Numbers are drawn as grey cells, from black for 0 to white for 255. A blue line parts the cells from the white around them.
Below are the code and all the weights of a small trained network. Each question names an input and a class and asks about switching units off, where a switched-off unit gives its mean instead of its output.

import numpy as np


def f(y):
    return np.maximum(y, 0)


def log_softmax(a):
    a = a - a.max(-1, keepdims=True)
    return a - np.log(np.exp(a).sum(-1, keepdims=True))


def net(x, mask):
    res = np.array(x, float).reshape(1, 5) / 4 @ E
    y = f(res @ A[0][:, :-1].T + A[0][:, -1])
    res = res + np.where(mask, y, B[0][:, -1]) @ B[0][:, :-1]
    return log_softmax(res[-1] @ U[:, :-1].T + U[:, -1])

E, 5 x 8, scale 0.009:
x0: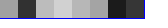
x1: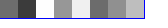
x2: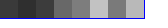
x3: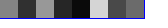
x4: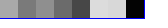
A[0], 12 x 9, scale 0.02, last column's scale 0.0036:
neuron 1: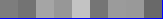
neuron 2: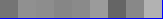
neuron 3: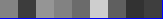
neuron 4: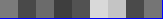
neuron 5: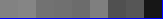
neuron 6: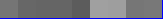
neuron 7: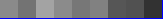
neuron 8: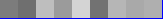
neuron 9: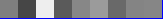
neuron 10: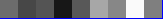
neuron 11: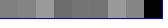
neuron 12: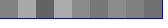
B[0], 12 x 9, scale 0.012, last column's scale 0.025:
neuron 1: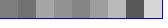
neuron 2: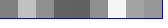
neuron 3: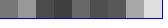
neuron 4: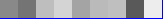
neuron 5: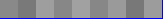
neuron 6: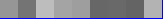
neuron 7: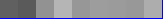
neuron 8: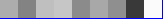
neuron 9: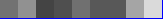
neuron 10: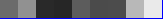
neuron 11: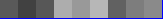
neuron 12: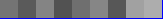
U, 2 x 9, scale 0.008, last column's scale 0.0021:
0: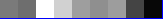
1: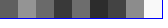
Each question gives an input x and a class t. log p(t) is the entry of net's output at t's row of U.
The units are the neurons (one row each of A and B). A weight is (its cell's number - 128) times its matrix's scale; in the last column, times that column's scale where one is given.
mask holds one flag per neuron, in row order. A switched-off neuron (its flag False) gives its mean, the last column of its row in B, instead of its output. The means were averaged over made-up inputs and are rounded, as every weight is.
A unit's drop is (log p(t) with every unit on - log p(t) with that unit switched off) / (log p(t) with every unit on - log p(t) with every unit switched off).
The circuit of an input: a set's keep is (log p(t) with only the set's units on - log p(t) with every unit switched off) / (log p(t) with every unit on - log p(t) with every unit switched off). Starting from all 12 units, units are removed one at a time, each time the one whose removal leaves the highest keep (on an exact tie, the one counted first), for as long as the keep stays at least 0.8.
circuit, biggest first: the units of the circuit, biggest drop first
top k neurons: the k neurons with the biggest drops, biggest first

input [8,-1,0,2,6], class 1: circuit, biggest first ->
[neuron 3]
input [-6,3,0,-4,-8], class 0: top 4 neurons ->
[neuron 8; neuron 3; neuron 9; neuron 1]
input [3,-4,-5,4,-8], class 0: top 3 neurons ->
[neuron 10; neuron 3; neuron 9]
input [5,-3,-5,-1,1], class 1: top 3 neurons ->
[neuron 4; neuron 8; neuron 1]
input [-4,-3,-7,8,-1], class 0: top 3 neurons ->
[neuron 4; neuron 9; neuron 3]
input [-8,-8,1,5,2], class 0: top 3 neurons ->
[neuron 4; neuron 6; neuron 3]
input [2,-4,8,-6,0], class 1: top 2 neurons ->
[neuron 4; neuron 8]
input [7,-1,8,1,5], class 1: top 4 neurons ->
[neuron 3; neuron 8; neuron 9; neuron 1]
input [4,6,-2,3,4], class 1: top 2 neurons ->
[neuron 9; neuron 3]
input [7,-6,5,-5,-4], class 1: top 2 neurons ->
[neuron 4; neuron 8]
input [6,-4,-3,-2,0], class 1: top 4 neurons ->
[neuron 4; neuron 8; neuron 1; neuron 6]
